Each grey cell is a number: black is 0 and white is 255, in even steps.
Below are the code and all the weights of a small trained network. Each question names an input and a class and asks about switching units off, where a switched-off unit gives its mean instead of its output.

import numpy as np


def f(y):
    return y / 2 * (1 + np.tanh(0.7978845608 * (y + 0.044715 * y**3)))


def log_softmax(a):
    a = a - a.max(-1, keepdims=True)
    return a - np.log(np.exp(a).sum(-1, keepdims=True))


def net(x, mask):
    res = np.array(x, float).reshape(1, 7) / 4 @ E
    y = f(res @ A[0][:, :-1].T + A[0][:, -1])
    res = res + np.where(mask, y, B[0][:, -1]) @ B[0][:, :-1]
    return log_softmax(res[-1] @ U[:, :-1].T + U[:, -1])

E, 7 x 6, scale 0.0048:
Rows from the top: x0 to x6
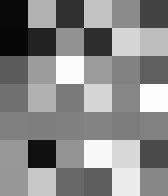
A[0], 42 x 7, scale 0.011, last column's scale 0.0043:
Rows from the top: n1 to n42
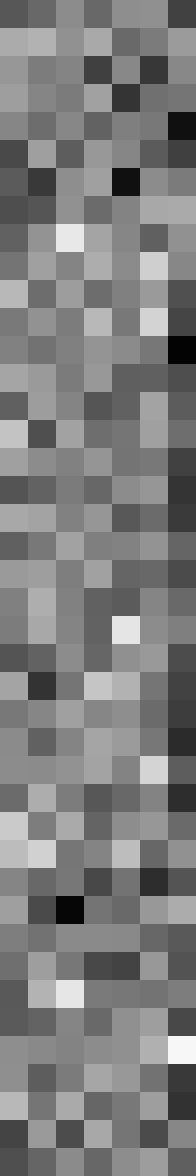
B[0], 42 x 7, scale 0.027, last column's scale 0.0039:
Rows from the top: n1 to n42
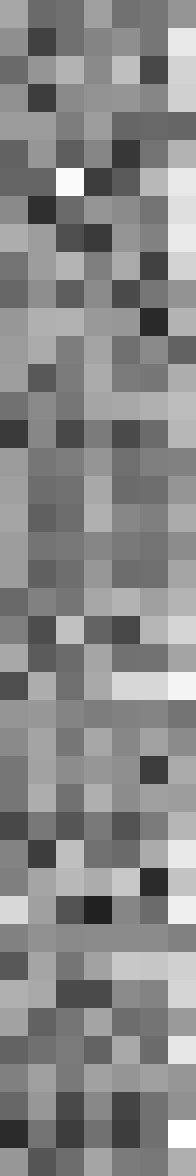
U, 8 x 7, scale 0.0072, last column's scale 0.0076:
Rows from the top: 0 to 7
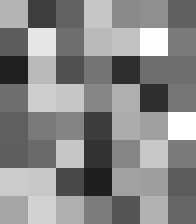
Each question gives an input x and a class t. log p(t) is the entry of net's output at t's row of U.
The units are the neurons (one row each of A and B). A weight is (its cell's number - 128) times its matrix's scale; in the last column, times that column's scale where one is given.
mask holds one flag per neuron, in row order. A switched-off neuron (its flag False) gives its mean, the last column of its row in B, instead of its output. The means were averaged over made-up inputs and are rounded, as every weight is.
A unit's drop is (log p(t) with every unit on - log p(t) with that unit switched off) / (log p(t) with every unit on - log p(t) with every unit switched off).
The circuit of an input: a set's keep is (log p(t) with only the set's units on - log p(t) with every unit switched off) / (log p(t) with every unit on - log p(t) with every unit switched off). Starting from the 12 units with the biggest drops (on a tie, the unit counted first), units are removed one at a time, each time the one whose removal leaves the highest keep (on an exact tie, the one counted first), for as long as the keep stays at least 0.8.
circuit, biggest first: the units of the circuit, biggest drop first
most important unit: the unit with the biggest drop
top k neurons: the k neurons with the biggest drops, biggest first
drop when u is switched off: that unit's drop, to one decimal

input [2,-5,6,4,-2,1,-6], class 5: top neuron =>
[n7]
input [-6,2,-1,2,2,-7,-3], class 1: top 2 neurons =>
[n35; n15]
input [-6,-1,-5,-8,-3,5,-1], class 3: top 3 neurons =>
[n32; n3; n41]
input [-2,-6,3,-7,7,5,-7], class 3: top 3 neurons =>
[n32; n3; n31]
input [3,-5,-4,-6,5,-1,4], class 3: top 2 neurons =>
[n32; n3]
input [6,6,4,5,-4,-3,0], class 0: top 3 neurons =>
[n8; n42; n24]
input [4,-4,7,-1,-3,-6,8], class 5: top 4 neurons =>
[n31; n23; n25; n33]
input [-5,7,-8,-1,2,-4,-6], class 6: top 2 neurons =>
[n33; n4]
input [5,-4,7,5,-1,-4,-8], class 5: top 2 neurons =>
[n7; n33]
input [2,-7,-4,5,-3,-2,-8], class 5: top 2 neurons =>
[n7; n8]
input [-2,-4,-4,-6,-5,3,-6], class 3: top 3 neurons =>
[n32; n3; n31]
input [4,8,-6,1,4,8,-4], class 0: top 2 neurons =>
[n8; n24]
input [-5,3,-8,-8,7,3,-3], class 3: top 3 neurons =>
[n32; n3; n9]
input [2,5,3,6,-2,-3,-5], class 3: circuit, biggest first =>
[n12; n10]
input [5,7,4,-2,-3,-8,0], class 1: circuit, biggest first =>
[n35]
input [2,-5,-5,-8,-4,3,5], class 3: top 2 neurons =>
[n32; n3]
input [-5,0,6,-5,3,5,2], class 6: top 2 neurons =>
[n9; n41]
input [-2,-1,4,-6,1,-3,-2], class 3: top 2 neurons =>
[n32; n3]
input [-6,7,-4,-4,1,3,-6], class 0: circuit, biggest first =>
[n8; n24]
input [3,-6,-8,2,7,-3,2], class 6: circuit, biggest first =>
[n33]
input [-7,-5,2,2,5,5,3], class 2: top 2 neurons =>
[n16; n30]
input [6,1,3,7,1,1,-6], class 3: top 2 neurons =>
[n12; n10]
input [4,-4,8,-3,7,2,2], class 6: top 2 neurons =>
[n9; n36]
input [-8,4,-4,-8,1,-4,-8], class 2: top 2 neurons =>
[n16; n40]
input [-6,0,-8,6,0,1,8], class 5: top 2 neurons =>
[n23; n31]
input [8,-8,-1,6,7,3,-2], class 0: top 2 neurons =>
[n4; n2]
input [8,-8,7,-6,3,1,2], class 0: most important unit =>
n14
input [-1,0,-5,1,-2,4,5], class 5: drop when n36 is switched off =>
0.3
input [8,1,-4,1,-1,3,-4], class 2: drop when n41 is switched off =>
0.2
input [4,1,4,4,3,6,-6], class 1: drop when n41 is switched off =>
-0.1
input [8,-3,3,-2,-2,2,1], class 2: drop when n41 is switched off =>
0.1
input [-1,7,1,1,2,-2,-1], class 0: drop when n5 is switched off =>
0.0
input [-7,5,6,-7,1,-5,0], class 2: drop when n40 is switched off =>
0.3
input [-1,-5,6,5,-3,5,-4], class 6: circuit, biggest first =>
[n9]
